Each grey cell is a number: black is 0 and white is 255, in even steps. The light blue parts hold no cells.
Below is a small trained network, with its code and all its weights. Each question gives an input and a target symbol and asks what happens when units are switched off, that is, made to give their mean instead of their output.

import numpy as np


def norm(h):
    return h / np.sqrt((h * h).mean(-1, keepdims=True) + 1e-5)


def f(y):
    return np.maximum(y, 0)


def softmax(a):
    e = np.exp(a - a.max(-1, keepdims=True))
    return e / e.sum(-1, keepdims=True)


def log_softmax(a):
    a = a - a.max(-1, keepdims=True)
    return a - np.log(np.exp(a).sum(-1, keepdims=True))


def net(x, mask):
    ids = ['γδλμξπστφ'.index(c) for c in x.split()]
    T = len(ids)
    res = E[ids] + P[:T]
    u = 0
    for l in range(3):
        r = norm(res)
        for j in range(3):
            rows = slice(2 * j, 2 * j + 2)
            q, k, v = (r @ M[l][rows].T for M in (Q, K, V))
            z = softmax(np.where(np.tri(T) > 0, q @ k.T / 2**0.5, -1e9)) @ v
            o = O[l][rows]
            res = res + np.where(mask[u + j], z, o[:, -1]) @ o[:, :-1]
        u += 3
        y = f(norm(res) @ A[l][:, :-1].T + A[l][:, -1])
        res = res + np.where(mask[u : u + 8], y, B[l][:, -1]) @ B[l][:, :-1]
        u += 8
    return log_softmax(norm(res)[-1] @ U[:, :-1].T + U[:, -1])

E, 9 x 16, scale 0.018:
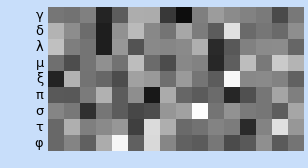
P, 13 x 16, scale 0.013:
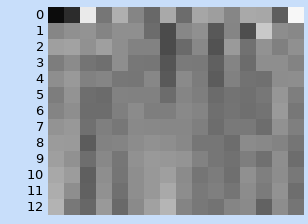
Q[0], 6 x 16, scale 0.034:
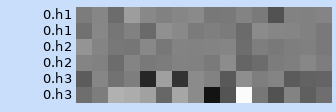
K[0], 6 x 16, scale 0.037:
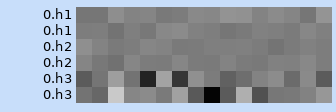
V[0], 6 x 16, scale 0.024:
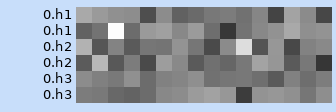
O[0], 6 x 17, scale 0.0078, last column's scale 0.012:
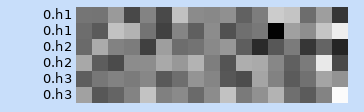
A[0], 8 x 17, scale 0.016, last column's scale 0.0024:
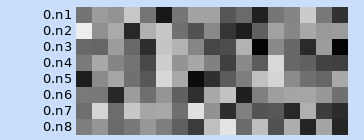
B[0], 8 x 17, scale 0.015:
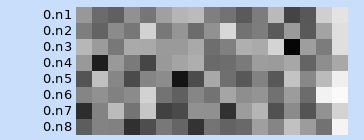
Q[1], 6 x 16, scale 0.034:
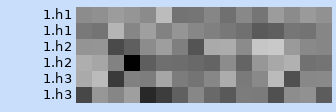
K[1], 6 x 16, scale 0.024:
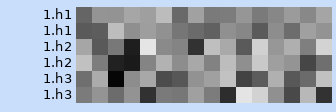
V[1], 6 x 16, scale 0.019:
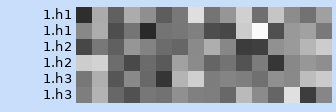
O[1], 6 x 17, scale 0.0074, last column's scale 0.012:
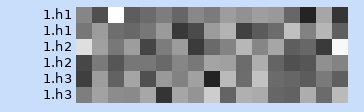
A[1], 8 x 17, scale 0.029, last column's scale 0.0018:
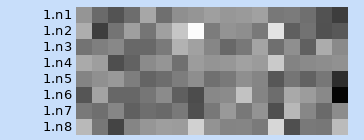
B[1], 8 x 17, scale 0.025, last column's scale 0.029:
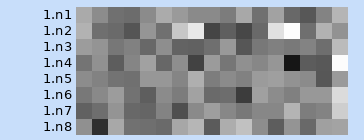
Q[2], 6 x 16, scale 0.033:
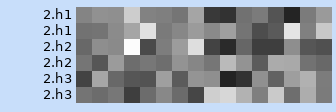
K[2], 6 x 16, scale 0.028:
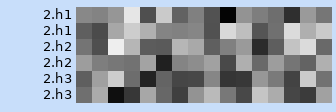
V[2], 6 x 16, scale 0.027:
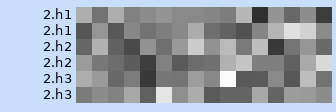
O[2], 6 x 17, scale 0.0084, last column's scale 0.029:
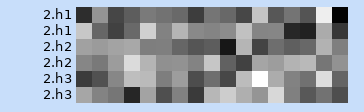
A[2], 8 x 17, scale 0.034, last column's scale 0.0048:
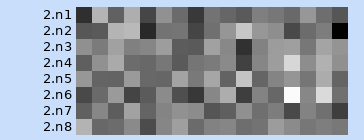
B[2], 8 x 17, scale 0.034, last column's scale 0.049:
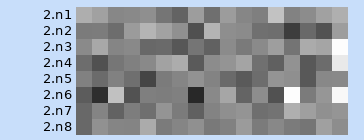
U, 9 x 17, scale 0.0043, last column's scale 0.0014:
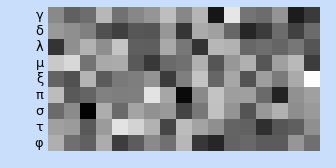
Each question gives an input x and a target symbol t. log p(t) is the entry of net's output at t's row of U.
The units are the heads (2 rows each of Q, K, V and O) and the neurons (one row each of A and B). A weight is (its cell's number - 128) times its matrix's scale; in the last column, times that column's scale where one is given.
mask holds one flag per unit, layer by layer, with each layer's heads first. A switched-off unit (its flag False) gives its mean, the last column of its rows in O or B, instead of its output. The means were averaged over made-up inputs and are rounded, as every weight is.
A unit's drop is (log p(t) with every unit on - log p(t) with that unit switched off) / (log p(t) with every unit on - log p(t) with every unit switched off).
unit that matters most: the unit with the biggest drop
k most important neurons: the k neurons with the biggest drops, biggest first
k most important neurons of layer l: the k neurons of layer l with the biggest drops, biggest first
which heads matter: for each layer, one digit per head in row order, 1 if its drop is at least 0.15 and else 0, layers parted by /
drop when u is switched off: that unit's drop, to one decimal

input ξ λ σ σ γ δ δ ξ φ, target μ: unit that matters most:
0.h1
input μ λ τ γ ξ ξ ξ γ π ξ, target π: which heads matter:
111 / 000 / 000
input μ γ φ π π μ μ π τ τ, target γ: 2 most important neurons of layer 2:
[2.n6; 2.n3]
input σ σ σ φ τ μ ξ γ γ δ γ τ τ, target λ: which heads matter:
100 / 000 / 000
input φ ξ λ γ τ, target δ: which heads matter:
110 / 000 / 011
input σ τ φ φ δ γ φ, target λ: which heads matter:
100 / 000 / 000
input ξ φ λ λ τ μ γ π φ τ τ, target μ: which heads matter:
110 / 000 / 000
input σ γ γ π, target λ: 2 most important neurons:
[0.n7; 2.n6]
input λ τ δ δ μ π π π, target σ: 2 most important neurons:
[0.n7; 2.n6]
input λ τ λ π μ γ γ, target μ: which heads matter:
011 / 000 / 000
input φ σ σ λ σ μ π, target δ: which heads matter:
100 / 000 / 011
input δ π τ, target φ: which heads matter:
101 / 100 / 000
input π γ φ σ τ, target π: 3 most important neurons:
[0.n1; 0.n5; 0.n8]
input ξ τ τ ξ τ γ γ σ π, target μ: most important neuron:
[0.n1]
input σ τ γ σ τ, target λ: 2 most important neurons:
[0.n7; 2.n6]
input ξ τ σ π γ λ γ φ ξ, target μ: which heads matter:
010 / 000 / 000
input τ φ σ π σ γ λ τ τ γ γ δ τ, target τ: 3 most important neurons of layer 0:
[0.n7; 0.n1; 0.n3]
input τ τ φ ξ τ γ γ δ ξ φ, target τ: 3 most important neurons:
[0.n7; 0.n1; 2.n2]
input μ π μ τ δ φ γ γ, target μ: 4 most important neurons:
[0.n5; 0.n3; 1.n4; 2.n6]
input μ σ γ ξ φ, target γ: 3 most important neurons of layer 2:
[2.n6; 2.n3; 2.n4]
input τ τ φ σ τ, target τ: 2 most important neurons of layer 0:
[0.n1; 0.n7]
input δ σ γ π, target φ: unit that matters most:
1.n4
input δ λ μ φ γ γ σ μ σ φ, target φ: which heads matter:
100 / 100 / 000
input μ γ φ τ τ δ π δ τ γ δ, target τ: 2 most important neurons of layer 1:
[1.n4; 1.n2]
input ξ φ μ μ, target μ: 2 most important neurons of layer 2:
[2.n6; 2.n4]
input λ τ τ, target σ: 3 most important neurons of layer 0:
[0.n7; 0.n3; 0.n1]
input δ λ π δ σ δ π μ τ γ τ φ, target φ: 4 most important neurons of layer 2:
[2.n6; 2.n5; 2.n4; 2.n3]
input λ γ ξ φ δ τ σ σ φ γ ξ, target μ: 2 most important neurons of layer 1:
[1.n4; 1.n8]
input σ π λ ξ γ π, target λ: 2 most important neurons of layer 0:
[0.n7; 0.n1]
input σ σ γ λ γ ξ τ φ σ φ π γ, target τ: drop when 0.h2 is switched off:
1.1
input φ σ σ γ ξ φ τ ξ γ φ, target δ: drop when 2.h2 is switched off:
0.2
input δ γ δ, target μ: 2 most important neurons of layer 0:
[0.n5; 0.n6]
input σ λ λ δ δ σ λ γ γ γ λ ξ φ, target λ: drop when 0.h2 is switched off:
0.2
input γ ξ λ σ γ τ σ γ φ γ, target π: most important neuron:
[0.n3]
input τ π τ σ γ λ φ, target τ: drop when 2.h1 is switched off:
0.0
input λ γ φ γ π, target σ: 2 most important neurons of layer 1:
[1.n4; 1.n5]
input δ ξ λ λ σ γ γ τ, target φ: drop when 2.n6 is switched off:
0.4
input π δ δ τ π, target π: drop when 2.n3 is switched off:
0.1
